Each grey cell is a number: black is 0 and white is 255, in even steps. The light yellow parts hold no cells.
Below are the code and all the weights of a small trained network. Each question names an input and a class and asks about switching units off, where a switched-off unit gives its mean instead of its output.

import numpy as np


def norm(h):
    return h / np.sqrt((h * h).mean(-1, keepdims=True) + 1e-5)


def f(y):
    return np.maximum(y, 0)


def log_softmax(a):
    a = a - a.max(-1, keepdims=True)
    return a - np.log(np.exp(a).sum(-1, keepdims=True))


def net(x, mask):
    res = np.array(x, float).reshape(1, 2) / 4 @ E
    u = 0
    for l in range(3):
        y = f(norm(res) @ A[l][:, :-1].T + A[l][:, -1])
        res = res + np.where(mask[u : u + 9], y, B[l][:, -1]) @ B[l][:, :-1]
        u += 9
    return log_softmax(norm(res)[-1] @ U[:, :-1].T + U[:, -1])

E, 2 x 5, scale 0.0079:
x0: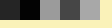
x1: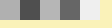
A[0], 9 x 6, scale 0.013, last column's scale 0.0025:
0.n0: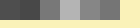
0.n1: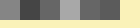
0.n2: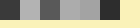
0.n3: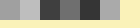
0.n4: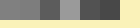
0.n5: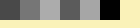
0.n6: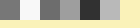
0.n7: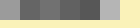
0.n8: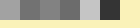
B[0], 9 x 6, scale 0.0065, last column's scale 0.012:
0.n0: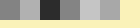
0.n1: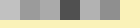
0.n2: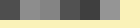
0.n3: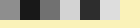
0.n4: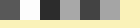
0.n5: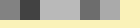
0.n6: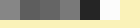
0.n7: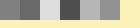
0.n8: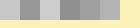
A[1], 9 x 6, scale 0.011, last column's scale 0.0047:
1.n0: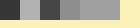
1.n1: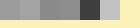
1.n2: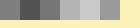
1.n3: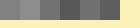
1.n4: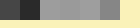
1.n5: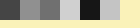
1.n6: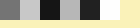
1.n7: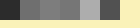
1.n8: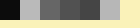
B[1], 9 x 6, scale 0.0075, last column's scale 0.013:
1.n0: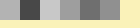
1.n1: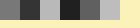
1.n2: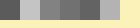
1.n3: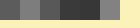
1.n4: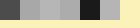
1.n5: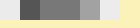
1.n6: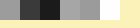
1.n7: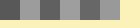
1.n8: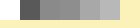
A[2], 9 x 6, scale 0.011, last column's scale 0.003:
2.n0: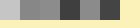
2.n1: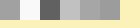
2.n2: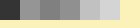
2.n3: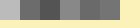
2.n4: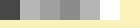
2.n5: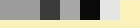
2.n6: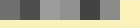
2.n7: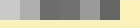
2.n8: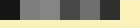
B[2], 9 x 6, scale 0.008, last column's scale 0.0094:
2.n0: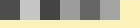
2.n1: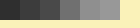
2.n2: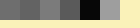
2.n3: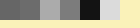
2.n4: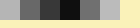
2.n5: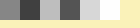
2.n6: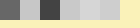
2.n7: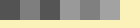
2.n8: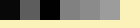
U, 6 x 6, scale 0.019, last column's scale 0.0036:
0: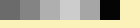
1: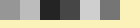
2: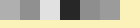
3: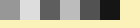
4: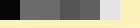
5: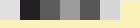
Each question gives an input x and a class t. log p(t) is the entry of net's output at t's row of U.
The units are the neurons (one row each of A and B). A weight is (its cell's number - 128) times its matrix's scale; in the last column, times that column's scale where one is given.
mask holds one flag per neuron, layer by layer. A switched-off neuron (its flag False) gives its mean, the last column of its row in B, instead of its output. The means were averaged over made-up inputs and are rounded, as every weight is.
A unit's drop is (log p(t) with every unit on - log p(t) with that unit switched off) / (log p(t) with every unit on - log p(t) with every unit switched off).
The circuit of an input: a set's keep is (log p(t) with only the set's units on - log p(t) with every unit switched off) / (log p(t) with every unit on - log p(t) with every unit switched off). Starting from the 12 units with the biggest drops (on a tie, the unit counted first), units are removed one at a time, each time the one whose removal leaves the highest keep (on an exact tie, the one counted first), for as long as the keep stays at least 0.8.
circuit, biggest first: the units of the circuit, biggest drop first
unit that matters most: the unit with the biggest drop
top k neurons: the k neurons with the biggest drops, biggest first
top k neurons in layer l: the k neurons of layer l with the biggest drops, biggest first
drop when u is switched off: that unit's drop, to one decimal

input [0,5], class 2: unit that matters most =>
1.n6
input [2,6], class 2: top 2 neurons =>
[0.n8; 0.n3]
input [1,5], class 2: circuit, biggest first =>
[0.n3; 1.n6]
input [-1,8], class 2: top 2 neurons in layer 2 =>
[2.n6; 2.n8]
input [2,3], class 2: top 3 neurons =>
[0.n8; 1.n6; 0.n3]
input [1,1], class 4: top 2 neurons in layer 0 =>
[0.n3; 0.n6]
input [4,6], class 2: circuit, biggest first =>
[1.n6; 0.n3]
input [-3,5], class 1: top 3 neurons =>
[0.n3; 0.n6; 1.n6]
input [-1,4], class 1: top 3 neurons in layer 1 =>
[1.n1; 1.n6; 1.n4]
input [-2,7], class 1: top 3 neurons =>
[0.n3; 0.n6; 1.n1]
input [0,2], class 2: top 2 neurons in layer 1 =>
[1.n6; 1.n5]
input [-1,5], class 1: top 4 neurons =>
[0.n3; 0.n6; 1.n1; 2.n3]
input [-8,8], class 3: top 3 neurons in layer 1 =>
[1.n6; 1.n5; 1.n8]
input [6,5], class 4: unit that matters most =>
1.n5
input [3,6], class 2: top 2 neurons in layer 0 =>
[0.n8; 0.n3]
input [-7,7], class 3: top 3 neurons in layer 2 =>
[2.n5; 2.n0; 2.n4]
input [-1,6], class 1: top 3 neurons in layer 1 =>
[1.n1; 1.n4; 1.n6]
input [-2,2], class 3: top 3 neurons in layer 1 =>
[1.n6; 1.n5; 1.n4]
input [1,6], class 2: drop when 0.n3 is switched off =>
0.3
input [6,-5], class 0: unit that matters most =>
0.n6
